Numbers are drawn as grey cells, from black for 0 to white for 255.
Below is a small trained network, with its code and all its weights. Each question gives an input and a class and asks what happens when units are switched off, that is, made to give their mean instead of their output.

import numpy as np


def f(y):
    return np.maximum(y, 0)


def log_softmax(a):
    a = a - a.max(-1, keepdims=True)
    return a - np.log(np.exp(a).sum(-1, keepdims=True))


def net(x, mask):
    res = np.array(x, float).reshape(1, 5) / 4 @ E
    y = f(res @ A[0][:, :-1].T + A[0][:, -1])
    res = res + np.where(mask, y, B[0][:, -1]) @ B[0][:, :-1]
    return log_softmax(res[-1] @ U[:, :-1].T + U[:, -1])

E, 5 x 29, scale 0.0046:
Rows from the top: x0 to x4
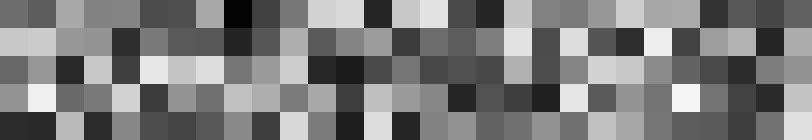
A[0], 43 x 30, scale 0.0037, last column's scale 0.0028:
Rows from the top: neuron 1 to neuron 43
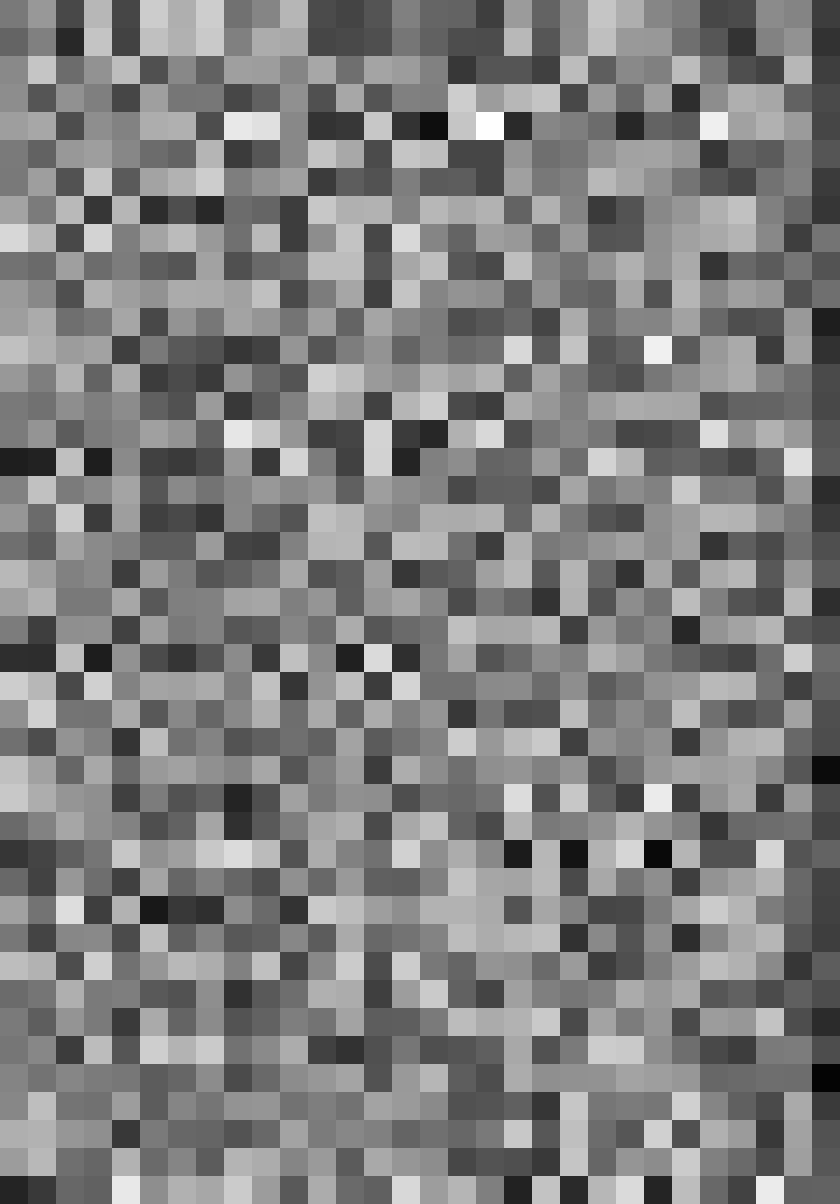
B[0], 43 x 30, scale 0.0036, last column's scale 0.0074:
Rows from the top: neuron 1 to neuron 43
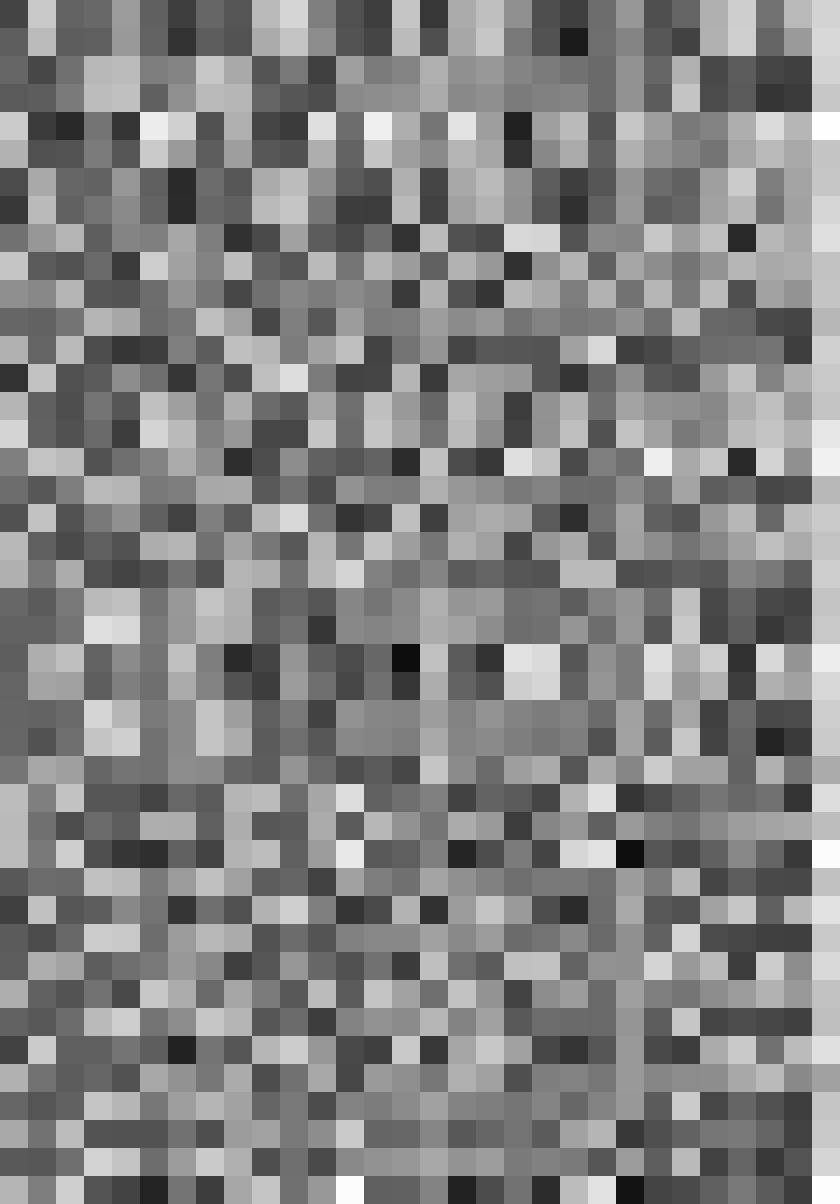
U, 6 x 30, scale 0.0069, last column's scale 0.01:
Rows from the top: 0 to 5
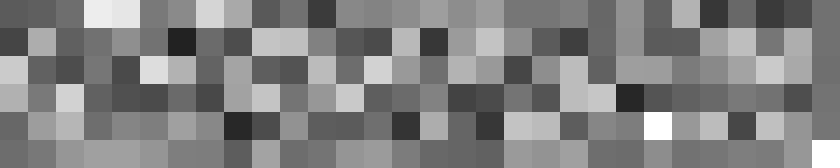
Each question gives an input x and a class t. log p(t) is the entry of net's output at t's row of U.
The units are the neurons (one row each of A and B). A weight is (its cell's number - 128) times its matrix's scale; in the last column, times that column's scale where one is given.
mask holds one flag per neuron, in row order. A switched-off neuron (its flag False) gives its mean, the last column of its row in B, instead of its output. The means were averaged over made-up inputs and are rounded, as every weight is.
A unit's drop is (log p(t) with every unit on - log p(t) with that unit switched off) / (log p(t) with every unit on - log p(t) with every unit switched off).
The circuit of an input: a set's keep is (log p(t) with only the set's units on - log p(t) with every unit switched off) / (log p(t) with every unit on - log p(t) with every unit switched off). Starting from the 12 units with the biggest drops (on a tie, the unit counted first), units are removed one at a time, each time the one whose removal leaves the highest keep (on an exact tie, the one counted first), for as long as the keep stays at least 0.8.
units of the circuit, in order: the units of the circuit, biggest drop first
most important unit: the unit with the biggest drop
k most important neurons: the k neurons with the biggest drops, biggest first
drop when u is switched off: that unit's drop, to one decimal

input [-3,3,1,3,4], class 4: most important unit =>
neuron 24
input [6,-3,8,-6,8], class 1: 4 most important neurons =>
[neuron 38; neuron 1; neuron 2; neuron 7]
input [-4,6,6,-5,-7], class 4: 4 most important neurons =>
[neuron 9; neuron 35; neuron 25; neuron 43]
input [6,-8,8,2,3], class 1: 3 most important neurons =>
[neuron 38; neuron 1; neuron 2]
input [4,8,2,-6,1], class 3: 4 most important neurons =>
[neuron 29; neuron 13; neuron 41; neuron 21]
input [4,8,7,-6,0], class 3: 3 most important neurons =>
[neuron 29; neuron 13; neuron 41]
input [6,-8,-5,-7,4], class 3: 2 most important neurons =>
[neuron 43; neuron 31]
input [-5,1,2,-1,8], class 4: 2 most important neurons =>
[neuron 24; neuron 17]
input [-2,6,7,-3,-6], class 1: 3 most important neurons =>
[neuron 38; neuron 2; neuron 1]
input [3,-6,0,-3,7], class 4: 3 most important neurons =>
[neuron 17; neuron 24; neuron 29]
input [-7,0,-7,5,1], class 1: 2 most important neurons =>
[neuron 33; neuron 8]
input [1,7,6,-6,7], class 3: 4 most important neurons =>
[neuron 29; neuron 13; neuron 21; neuron 41]
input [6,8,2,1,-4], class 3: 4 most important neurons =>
[neuron 29; neuron 13; neuron 41; neuron 5]
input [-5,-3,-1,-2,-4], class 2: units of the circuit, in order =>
[neuron 5]
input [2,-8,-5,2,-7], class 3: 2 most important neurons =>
[neuron 31; neuron 43]
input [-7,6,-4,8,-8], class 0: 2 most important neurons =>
[neuron 42; neuron 3]
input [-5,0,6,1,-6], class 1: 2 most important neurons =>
[neuron 38; neuron 2]
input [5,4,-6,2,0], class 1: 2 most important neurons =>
[neuron 33; neuron 8]
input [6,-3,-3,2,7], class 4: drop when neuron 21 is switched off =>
0.1
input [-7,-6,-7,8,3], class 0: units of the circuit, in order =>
[neuron 42]
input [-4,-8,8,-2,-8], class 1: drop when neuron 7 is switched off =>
0.5
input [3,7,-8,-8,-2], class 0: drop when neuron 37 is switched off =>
0.4
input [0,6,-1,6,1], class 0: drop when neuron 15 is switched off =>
0.0
